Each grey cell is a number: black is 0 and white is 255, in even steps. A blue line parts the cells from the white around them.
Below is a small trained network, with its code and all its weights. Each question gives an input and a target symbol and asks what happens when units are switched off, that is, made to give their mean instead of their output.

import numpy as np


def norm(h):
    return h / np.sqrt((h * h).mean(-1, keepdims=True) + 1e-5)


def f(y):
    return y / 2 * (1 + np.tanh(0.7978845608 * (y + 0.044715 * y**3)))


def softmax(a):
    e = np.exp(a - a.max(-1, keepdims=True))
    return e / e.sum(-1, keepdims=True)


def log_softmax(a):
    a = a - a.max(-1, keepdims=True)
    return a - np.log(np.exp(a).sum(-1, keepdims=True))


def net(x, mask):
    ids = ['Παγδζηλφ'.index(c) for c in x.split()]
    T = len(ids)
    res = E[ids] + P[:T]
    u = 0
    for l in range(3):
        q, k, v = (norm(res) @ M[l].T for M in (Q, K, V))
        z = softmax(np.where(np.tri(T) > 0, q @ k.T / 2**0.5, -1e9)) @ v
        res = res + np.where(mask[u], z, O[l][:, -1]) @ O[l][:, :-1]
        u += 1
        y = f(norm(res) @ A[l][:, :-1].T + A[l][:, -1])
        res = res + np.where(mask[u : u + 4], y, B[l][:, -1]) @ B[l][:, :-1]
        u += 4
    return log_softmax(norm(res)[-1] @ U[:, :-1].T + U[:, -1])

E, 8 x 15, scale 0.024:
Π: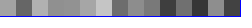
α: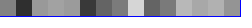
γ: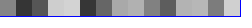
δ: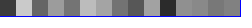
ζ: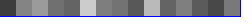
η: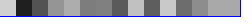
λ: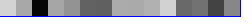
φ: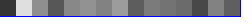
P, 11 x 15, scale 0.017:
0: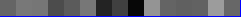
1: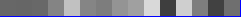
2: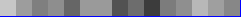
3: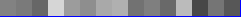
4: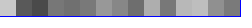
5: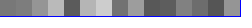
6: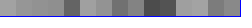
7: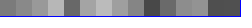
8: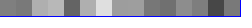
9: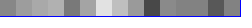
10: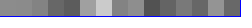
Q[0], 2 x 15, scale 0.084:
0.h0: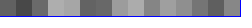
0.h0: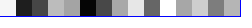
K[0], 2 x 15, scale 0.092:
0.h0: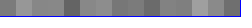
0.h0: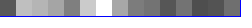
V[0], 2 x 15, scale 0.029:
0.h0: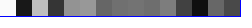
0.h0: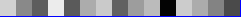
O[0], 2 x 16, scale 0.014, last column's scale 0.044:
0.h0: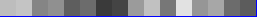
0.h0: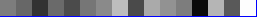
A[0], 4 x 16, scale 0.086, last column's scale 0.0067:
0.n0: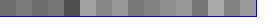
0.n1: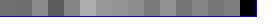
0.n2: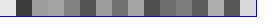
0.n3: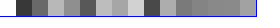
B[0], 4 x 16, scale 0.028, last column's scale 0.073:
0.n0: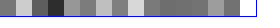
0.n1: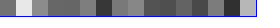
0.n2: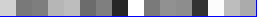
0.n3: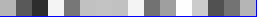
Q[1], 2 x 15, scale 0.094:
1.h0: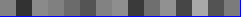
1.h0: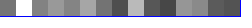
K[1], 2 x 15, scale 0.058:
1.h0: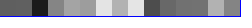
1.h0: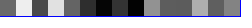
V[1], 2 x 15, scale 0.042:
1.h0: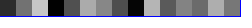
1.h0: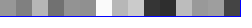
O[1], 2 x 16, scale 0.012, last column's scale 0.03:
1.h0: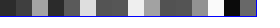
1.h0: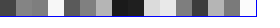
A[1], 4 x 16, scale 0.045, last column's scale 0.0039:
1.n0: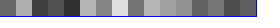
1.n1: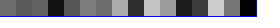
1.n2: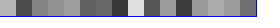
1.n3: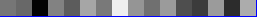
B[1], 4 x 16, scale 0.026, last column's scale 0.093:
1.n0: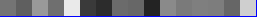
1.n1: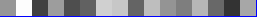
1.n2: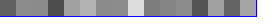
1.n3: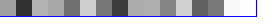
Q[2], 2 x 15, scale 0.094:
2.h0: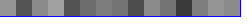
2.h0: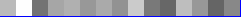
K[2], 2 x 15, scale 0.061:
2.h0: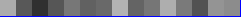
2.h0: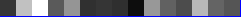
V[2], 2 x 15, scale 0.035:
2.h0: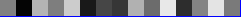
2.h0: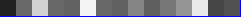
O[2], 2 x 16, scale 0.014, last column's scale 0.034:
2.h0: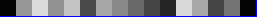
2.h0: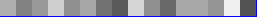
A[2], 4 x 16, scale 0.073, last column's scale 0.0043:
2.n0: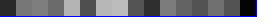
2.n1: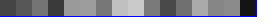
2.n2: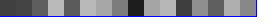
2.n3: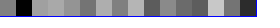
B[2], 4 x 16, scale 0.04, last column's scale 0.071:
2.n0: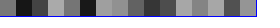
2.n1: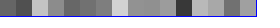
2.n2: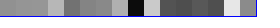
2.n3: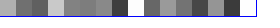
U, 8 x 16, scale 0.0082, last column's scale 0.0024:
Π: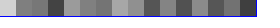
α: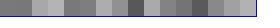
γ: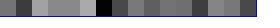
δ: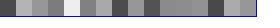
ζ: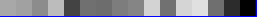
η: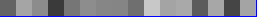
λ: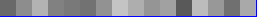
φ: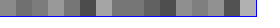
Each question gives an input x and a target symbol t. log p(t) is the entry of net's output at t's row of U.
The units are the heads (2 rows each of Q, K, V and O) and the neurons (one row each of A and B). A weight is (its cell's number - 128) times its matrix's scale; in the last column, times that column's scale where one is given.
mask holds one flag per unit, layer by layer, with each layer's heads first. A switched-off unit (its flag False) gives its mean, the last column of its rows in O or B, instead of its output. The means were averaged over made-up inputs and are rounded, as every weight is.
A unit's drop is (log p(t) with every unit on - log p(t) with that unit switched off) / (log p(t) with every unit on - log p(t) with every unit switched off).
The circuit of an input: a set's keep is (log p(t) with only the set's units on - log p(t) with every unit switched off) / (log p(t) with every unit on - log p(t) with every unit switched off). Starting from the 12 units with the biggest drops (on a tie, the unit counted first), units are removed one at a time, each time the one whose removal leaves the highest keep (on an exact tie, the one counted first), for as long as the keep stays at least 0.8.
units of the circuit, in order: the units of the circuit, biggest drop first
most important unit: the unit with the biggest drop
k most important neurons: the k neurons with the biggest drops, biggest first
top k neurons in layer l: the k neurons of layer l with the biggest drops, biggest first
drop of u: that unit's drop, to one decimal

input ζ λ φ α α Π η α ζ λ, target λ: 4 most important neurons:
0.n3, 0.n0, 2.n1, 0.n2
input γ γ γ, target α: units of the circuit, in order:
1.h0, 0.h0, 2.n2
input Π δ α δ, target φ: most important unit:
2.h0
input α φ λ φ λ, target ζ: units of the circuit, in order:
0.n3, 0.h0
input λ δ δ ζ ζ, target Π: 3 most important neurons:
0.n0, 0.n3, 1.n0
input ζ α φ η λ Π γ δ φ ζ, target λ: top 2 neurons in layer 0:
0.n3, 0.n0
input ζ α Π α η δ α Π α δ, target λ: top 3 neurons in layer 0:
0.n0, 0.n3, 0.n2
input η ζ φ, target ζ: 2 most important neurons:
1.n0, 0.n2
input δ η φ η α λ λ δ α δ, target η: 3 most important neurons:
1.n1, 0.n1, 0.n3
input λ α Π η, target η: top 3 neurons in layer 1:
1.n0, 1.n3, 1.n2
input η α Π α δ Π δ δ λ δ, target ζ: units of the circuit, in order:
0.h0, 0.n0, 1.n3, 2.n3
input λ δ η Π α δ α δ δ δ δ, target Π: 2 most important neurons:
0.n0, 0.n2
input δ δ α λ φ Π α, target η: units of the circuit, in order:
0.h0, 0.n3, 1.n1, 2.h0
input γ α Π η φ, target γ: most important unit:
0.h0
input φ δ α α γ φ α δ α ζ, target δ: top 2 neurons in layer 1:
1.n3, 1.n1
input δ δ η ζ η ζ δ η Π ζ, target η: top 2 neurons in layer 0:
0.n3, 0.n1
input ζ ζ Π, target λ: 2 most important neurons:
0.n2, 0.n3
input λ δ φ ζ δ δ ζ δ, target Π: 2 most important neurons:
0.n0, 0.n3
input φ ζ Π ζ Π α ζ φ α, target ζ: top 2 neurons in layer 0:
0.n3, 0.n0
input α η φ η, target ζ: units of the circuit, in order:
0.n3
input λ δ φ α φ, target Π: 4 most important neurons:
0.n0, 0.n3, 1.n0, 0.n2
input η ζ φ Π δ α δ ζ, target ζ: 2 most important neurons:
1.n0, 0.n3
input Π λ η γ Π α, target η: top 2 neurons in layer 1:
1.n0, 1.n3
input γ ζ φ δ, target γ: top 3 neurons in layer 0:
0.n1, 0.n0, 0.n3
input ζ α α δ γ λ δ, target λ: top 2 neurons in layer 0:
0.n3, 0.n2
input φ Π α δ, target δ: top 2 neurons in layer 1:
1.n1, 1.n0
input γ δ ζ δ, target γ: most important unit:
0.h0
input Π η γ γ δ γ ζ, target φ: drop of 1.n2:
0.0
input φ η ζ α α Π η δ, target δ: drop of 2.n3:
0.3
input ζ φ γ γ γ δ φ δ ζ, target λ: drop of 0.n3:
2.0
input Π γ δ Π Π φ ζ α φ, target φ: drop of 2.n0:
1.5
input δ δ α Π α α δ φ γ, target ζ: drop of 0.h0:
0.7
